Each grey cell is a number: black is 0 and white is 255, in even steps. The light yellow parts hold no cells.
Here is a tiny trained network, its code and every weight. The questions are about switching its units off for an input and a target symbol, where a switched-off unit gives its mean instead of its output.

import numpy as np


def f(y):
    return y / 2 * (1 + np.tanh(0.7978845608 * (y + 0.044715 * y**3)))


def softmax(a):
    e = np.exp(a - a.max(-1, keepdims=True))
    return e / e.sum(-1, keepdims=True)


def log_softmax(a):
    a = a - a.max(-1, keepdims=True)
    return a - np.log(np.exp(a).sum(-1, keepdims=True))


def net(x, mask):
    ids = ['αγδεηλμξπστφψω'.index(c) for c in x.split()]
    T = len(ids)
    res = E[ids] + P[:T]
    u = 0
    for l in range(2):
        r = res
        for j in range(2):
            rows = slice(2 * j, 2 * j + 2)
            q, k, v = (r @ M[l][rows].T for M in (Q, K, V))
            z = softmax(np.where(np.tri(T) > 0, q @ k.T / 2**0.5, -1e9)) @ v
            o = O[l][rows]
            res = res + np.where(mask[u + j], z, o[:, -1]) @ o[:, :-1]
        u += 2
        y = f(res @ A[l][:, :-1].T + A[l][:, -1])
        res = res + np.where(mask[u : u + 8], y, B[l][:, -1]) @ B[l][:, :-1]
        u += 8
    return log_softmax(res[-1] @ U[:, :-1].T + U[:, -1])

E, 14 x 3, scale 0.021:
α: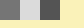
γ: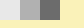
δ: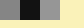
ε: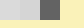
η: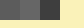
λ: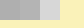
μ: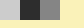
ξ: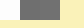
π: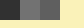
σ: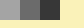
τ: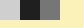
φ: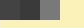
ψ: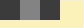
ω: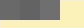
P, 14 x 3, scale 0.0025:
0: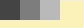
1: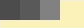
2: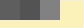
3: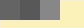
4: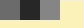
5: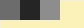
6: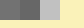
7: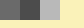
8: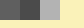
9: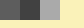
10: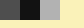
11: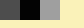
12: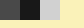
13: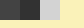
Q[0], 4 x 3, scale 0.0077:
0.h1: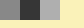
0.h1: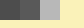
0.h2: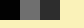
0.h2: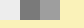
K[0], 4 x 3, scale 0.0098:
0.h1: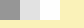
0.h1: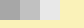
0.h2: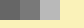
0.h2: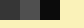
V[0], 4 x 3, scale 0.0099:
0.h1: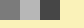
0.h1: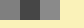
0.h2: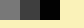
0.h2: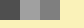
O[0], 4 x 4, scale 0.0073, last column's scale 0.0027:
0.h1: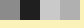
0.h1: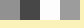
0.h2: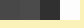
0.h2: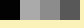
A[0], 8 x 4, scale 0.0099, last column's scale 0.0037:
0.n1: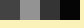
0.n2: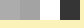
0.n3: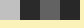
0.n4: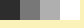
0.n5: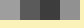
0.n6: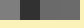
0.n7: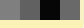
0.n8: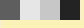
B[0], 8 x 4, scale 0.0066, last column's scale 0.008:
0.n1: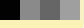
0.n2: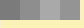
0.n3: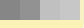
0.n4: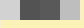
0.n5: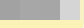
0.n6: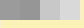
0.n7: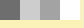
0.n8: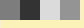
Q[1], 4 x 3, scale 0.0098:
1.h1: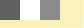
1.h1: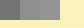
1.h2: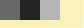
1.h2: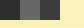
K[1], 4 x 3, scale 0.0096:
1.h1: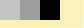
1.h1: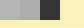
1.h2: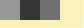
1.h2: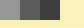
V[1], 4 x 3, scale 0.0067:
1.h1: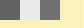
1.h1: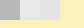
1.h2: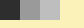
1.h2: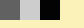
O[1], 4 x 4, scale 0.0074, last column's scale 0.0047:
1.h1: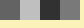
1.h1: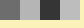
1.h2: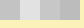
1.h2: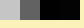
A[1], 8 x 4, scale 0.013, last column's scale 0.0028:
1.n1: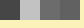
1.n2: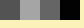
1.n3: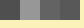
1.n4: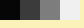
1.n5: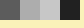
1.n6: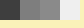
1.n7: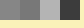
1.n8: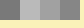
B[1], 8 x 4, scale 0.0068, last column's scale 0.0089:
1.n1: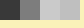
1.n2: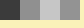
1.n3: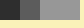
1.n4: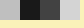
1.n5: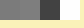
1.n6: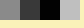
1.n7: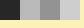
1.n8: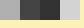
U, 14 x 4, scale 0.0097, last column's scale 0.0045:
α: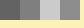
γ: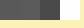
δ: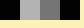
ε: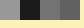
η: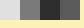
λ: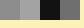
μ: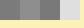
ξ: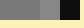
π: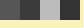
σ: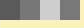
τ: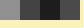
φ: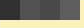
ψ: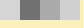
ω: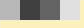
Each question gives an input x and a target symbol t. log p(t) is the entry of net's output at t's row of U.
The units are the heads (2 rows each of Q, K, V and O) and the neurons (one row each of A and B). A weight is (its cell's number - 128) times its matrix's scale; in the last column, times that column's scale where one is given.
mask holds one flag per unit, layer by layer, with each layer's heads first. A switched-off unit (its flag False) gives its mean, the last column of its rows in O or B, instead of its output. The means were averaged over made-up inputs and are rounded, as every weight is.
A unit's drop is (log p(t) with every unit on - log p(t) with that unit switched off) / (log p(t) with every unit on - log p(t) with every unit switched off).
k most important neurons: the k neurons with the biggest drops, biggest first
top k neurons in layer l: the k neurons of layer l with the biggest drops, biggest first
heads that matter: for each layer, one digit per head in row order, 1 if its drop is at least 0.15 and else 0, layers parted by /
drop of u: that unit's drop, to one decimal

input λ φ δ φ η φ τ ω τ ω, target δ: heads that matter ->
01 / 10
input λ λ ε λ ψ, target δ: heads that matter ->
01 / 11
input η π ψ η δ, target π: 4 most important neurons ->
1.n7, 0.n6, 0.n4, 0.n3
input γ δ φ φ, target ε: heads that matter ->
00 / 11
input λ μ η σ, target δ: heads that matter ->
01 / 01
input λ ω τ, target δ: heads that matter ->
01 / 01
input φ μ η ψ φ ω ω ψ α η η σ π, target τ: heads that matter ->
00 / 00
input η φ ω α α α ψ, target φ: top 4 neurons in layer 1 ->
1.n4, 1.n3, 1.n1, 1.n2
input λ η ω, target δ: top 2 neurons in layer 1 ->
1.n7, 1.n5
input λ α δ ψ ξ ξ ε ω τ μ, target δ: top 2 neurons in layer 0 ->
0.n8, 0.n2
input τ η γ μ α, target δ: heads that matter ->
00 / 10
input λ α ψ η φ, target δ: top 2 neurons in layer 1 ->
1.n1, 1.n4
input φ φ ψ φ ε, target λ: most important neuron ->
0.n1
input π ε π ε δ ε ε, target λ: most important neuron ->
0.n7
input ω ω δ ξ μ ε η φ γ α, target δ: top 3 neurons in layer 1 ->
1.n1, 1.n4, 1.n2
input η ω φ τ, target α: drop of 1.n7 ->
0.2
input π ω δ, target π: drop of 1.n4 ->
0.1
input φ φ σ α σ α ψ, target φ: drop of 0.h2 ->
0.3
